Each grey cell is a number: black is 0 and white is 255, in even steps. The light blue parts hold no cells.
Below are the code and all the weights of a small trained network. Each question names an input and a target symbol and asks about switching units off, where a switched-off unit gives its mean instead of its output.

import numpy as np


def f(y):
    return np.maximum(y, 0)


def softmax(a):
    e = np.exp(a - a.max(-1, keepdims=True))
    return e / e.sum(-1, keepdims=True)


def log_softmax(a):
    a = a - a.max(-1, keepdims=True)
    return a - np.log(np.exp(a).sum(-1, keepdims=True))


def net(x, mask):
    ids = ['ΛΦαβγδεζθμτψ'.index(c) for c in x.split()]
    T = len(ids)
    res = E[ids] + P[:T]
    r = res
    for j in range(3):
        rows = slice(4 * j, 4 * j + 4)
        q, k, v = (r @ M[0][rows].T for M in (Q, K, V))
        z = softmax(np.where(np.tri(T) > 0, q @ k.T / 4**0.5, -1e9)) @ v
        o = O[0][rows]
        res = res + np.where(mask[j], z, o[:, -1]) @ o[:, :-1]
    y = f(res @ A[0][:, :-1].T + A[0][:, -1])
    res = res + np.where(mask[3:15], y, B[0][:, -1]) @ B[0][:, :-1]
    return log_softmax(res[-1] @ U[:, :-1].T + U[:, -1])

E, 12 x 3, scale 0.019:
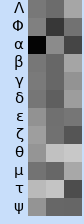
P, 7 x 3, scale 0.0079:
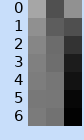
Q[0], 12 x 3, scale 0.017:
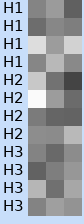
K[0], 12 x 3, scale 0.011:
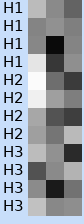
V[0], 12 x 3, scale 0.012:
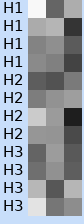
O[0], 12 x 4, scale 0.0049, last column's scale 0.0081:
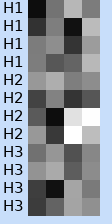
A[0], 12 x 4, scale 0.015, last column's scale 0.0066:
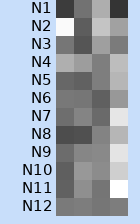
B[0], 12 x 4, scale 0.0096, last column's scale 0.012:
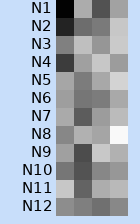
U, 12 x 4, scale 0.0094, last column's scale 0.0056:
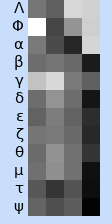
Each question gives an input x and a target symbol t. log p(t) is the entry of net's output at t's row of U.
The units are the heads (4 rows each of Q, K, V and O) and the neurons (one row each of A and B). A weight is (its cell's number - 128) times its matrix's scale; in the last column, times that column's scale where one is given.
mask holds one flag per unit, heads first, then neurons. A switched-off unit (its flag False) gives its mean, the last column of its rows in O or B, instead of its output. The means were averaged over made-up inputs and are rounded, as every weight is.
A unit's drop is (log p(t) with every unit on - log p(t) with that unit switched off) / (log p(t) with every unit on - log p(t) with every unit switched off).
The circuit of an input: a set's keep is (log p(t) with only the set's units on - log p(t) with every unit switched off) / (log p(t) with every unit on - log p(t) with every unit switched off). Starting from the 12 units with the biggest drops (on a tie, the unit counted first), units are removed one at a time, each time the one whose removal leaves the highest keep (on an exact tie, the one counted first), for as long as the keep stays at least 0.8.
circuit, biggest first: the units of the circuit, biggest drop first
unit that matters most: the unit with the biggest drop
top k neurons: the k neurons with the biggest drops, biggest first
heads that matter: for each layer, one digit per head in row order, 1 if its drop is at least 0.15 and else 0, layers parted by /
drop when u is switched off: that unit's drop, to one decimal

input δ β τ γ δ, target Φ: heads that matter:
010
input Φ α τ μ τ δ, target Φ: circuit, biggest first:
[N2 N1 H1]
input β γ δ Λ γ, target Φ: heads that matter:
010
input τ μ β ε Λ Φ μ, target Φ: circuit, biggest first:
[H2 N2 N1]
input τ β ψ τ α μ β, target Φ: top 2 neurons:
[N1 N2]
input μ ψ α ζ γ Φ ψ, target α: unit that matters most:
H1
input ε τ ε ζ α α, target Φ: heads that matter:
000
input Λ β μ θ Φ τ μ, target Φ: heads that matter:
010
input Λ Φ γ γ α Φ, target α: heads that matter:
100
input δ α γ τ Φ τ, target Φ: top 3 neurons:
[N2 N1 N4]
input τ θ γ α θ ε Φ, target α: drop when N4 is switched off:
-0.1
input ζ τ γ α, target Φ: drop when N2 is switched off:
0.1
